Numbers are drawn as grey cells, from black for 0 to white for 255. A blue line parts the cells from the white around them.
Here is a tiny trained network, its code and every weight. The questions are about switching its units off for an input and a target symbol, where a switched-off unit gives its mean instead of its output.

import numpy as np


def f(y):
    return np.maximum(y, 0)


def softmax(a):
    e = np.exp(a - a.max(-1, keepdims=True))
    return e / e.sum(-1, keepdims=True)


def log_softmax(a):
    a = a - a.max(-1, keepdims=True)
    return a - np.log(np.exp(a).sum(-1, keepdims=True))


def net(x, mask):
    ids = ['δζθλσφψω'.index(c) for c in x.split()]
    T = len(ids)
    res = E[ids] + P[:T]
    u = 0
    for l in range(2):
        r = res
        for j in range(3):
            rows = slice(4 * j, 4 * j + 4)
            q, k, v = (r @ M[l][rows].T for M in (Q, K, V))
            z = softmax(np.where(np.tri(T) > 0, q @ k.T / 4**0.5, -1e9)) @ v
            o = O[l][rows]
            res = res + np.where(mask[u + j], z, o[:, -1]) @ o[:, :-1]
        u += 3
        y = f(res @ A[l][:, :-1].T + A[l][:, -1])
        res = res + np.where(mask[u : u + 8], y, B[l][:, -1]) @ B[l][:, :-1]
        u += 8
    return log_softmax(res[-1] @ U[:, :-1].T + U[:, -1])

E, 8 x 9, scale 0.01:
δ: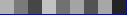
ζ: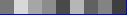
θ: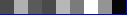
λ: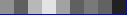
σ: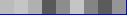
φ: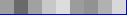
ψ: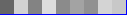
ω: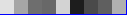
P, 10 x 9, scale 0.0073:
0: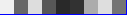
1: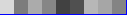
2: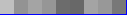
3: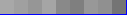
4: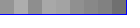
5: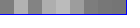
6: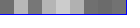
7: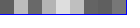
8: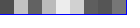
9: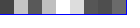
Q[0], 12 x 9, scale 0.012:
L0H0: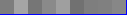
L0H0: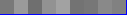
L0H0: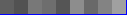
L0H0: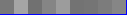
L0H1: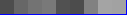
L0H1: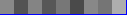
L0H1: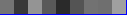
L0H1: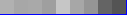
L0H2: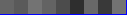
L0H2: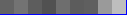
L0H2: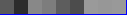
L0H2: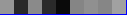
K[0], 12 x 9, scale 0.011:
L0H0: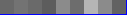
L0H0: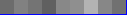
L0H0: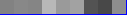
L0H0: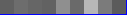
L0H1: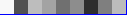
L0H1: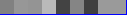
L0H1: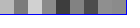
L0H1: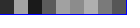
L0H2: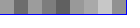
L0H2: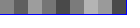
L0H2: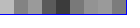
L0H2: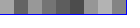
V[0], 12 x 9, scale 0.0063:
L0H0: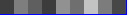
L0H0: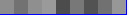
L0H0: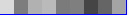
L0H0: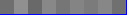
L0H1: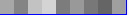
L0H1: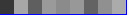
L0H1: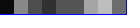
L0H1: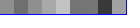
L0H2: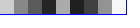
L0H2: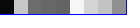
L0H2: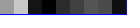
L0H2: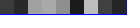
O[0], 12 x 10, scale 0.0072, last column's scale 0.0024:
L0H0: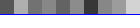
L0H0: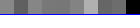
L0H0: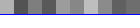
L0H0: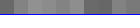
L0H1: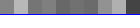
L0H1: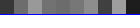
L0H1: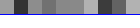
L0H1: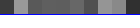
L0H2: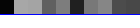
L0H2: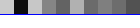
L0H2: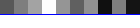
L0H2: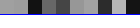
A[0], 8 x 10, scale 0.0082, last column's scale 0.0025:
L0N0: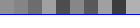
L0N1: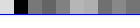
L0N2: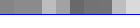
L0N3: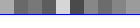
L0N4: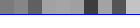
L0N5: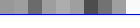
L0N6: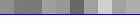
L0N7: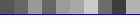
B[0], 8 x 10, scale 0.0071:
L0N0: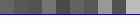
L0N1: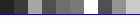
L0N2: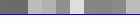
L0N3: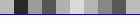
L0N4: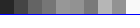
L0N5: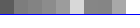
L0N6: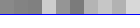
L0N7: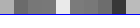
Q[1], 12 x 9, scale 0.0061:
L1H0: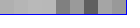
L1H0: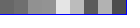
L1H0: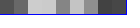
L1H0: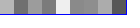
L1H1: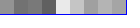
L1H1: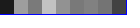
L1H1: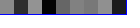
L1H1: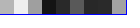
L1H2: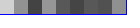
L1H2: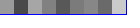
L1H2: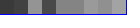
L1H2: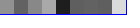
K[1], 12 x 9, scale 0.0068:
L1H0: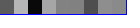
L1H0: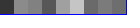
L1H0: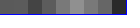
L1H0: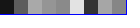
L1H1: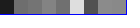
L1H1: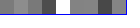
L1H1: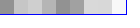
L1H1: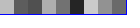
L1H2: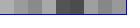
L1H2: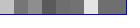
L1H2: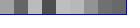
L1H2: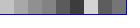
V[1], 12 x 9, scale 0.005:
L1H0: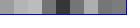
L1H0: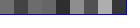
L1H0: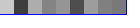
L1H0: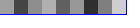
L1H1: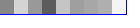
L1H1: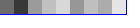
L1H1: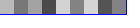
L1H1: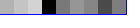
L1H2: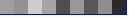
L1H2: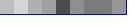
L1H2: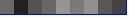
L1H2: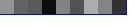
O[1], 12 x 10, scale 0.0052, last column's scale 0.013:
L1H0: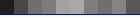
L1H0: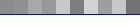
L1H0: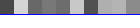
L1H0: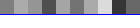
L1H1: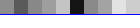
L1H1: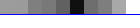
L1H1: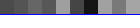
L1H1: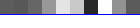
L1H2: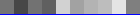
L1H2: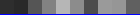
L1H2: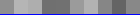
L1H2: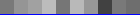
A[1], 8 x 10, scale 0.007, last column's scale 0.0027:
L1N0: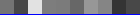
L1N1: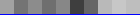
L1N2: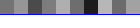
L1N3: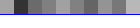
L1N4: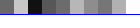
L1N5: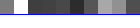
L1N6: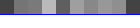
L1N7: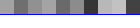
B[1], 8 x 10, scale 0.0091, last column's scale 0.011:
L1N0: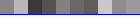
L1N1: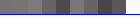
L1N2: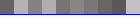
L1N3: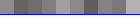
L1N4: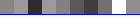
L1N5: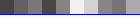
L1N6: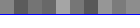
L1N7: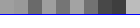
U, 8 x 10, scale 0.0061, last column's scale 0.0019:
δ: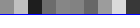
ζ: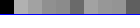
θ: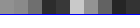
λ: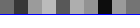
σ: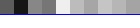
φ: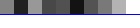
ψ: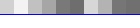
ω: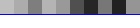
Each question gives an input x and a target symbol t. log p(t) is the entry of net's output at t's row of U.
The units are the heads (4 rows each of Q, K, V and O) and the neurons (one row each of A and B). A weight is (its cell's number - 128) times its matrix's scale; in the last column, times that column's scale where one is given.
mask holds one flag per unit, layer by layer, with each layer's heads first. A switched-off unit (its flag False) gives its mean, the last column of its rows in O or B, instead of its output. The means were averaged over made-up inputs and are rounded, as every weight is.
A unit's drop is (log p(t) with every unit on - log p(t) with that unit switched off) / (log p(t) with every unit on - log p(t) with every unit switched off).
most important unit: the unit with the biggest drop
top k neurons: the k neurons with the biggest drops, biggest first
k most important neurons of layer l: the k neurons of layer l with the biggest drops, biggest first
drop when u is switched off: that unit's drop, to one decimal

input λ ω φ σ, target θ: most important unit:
L1N5
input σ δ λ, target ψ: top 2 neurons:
L0N0, L0N4
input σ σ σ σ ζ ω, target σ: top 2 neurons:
L0N3, L0N0
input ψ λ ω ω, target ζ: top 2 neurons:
L1N5, L1N2
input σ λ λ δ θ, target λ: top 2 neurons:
L0N1, L0N4
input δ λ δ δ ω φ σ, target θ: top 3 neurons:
L1N5, L0N2, L1N1
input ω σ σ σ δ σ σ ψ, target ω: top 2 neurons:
L1N7, L0N6
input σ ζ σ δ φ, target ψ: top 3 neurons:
L0N6, L0N0, L0N4
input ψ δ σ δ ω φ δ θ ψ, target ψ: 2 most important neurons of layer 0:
L0N7, L0N4
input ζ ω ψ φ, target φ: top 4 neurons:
L1N1, L0N3, L0N2, L0N7
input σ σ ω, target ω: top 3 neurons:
L0N3, L0N1, L1N2
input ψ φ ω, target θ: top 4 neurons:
L1N5, L1N1, L0N1, L0N6
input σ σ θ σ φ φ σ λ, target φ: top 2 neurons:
L0N1, L0N2
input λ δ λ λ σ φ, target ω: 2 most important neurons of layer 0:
L0N6, L0N1
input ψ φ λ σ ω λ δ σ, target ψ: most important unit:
L0H1
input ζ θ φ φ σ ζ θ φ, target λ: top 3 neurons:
L0N7, L1N7, L1N1
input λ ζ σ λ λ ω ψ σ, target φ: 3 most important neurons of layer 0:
L0N2, L0N4, L0N7
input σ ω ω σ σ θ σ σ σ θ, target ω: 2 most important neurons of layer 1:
L1N5, L1N2
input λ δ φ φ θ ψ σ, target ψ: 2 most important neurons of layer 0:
L0N1, L0N7
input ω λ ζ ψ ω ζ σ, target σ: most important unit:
L1H1
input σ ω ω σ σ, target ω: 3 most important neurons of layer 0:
L0N1, L0N4, L0N0
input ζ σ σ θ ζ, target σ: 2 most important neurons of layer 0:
L0N4, L0N0
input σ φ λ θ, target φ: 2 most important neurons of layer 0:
L0N6, L0N2
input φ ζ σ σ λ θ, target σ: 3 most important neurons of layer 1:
L1N1, L1N7, L1N2
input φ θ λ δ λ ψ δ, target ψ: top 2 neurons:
L0N1, L0N4
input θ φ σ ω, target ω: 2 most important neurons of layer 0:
L0N1, L0N3
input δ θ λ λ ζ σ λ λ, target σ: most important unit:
L0H1
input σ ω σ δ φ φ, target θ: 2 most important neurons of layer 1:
L1N1, L1N5
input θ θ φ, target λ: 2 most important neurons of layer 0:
L0N7, L0N1
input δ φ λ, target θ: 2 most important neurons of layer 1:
L1N5, L1N1
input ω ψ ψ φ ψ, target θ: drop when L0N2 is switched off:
0.1
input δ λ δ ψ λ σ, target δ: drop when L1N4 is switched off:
0.6
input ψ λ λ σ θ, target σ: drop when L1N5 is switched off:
-0.1
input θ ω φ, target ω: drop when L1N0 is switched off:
0.0
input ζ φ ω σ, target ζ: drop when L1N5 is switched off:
0.2
